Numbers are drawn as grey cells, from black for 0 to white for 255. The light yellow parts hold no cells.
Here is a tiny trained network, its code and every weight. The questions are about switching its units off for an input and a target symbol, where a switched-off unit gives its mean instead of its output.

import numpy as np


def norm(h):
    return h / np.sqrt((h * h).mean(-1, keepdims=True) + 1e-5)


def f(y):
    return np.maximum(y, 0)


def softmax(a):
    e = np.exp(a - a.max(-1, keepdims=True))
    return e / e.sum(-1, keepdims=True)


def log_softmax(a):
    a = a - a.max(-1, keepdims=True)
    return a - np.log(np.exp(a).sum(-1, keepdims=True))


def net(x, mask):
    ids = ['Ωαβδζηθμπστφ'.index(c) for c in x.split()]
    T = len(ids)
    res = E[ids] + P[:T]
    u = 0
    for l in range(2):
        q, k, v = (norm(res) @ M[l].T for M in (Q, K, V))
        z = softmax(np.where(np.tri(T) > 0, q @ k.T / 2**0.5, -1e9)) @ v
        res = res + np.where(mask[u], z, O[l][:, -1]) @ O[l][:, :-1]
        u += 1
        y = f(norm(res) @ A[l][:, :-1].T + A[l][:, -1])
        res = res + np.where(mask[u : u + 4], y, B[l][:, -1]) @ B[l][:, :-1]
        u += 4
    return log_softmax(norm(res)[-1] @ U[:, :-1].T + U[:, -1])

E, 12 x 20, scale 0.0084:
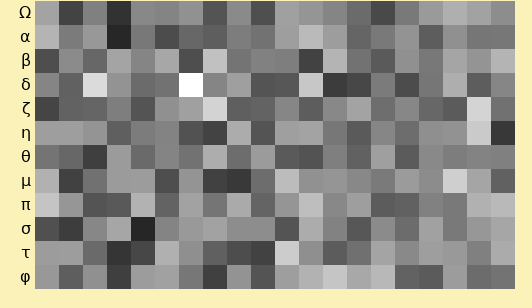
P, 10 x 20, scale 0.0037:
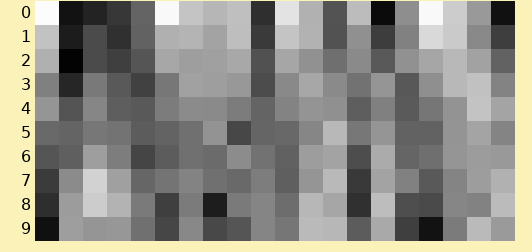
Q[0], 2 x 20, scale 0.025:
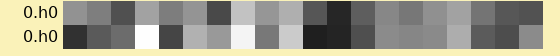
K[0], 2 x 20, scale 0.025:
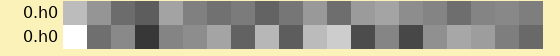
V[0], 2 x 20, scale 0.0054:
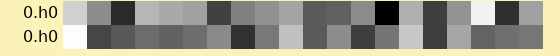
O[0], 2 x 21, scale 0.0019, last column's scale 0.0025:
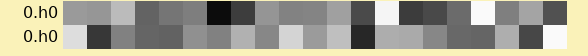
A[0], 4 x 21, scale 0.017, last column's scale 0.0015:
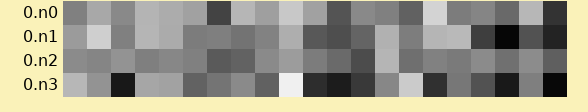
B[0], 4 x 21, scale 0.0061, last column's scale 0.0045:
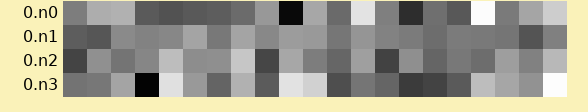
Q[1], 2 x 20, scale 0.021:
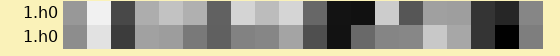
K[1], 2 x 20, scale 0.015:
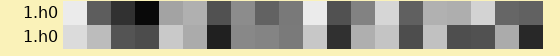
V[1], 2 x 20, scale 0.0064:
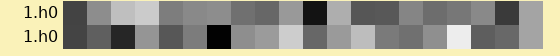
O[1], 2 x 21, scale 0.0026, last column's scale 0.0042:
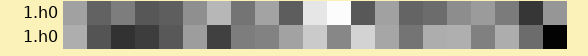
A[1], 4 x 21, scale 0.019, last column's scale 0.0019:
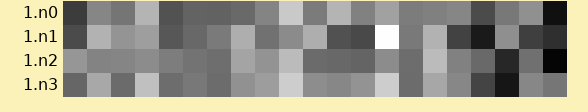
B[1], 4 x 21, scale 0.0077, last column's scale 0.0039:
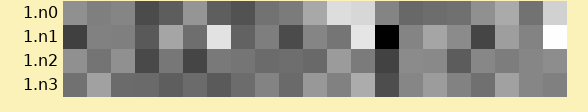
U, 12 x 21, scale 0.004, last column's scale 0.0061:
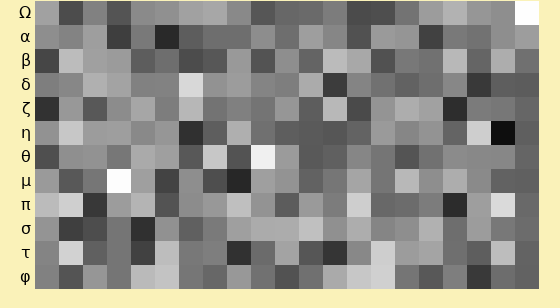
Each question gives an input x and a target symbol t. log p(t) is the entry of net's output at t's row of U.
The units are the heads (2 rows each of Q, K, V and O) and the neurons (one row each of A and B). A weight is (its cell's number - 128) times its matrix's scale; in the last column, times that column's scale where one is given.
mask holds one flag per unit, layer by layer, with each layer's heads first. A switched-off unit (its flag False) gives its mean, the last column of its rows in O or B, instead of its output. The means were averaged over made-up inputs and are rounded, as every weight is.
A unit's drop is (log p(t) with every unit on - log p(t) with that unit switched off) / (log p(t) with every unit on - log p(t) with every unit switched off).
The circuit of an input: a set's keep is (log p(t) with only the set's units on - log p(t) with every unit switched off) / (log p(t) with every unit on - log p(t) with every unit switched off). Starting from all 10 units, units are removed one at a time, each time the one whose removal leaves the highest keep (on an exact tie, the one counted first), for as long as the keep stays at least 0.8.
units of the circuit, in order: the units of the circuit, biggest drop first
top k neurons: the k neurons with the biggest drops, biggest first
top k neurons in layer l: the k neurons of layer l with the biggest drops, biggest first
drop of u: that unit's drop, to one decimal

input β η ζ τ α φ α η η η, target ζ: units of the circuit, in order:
[0.h0]
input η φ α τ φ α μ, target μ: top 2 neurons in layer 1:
[1.n1; 1.n0]
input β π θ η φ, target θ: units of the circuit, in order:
[0.h0; 0.n2; 1.n1]
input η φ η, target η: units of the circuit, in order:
[1.h0; 0.n3; 1.n1; 0.n0]
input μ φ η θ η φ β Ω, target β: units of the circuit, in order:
[0.h0; 1.n1]
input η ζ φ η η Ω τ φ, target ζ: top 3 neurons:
[0.n0; 0.n3; 1.n0]
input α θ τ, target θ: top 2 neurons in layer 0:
[0.n2; 0.n0]
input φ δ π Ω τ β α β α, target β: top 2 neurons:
[0.n3; 1.n1]
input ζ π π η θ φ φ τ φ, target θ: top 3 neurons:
[0.n2; 1.n1; 0.n0]
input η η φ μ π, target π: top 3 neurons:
[0.n3; 1.n1; 0.n0]
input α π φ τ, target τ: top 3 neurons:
[1.n1; 0.n3; 0.n0]
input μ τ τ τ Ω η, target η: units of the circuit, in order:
[0.n3; 1.n1; 0.n0; 1.n0]
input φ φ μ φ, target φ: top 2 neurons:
[1.n1; 0.n3]
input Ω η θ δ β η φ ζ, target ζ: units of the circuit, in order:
[1.n1]
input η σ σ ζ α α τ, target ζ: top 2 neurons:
[0.n0; 0.n3]
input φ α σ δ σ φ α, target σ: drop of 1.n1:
0.2
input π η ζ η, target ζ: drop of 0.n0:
0.1
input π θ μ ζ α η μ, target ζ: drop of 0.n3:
0.1
